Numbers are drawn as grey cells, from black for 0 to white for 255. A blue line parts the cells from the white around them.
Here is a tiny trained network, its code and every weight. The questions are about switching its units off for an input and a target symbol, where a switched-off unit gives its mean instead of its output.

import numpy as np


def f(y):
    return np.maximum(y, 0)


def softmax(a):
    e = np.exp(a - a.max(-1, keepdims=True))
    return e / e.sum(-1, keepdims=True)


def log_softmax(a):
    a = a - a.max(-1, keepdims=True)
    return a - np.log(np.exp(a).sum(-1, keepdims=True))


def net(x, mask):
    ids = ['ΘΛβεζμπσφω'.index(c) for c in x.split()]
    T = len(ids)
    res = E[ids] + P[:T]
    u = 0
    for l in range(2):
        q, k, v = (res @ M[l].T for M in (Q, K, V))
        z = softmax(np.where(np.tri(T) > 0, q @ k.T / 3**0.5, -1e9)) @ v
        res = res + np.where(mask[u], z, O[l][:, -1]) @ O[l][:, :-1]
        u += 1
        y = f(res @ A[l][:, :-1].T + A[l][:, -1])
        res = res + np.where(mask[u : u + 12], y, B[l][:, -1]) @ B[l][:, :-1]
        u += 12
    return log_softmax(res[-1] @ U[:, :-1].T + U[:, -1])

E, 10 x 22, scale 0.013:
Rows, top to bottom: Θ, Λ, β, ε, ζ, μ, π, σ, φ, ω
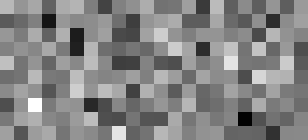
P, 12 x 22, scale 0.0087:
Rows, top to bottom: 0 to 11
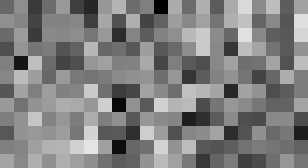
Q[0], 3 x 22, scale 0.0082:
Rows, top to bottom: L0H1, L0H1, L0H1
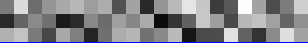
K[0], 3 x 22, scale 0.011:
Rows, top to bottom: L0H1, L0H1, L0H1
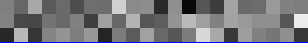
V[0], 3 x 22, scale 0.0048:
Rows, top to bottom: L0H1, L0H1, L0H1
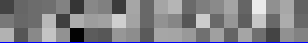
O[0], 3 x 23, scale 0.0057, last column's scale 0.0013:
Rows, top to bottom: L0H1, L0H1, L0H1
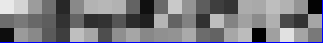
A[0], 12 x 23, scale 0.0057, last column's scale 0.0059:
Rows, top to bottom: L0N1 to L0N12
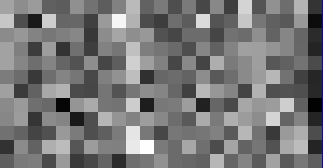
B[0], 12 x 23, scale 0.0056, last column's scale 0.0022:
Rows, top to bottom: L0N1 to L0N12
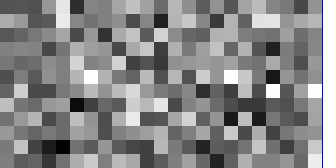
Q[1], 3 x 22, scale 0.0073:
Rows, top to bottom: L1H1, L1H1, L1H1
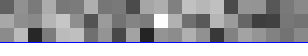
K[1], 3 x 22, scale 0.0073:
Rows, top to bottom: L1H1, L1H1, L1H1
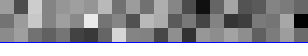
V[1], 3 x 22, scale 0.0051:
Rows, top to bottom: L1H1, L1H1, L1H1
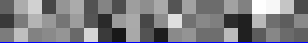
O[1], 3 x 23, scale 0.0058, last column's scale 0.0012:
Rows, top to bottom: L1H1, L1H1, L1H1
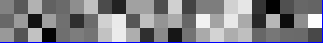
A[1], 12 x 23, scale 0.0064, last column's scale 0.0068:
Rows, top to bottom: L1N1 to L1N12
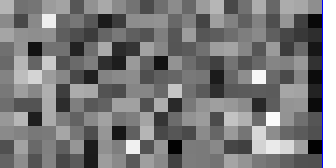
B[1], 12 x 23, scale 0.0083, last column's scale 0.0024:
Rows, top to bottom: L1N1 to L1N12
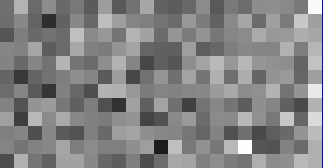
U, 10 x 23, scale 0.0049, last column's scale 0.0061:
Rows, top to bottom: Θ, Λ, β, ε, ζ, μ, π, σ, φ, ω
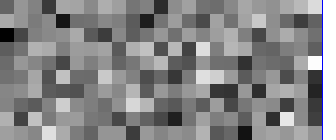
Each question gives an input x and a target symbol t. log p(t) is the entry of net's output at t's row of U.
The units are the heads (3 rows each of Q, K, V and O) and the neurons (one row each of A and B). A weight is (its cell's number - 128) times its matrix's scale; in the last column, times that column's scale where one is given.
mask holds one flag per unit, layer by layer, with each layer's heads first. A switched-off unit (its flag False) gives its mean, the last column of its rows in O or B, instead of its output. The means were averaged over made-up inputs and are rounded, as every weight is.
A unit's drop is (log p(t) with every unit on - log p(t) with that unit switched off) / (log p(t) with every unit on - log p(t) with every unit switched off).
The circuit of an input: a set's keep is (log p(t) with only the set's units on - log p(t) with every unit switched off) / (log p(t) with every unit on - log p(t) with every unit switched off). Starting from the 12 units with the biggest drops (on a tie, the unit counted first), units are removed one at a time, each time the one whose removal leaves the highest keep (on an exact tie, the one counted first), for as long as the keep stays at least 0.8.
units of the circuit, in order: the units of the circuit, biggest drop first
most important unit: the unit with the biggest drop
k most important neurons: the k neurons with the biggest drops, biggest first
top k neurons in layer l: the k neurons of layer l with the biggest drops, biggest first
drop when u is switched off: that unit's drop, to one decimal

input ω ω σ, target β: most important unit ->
L0H1
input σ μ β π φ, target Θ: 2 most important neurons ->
(L1N7, L1N5)
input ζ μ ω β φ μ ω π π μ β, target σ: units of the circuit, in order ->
(L0H1, L0N7)
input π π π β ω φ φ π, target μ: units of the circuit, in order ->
(L1H1, L0H1)
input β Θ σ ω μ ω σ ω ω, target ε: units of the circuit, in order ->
(L1H1, L0H1)
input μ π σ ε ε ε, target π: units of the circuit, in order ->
(L0H1, L0N8)
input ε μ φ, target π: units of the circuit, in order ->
(L0H1, L0N8)
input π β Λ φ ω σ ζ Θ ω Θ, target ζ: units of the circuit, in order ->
(L0H1, L0N11, L1N9)
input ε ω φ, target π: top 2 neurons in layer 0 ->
(L0N8, L0N2)
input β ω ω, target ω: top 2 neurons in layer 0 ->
(L0N9, L0N7)
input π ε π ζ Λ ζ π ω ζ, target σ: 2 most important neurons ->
(L0N7, L1N10)
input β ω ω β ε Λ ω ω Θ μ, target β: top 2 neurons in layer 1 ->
(L1N11, L1N1)
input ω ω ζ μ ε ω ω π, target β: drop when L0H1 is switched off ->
0.9
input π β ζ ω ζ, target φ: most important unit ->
L1H1
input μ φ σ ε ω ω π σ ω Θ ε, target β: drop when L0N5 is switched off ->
0.1
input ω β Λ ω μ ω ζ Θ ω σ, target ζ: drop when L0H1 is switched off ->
0.9
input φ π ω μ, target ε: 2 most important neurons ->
(L1N11, L0N7)
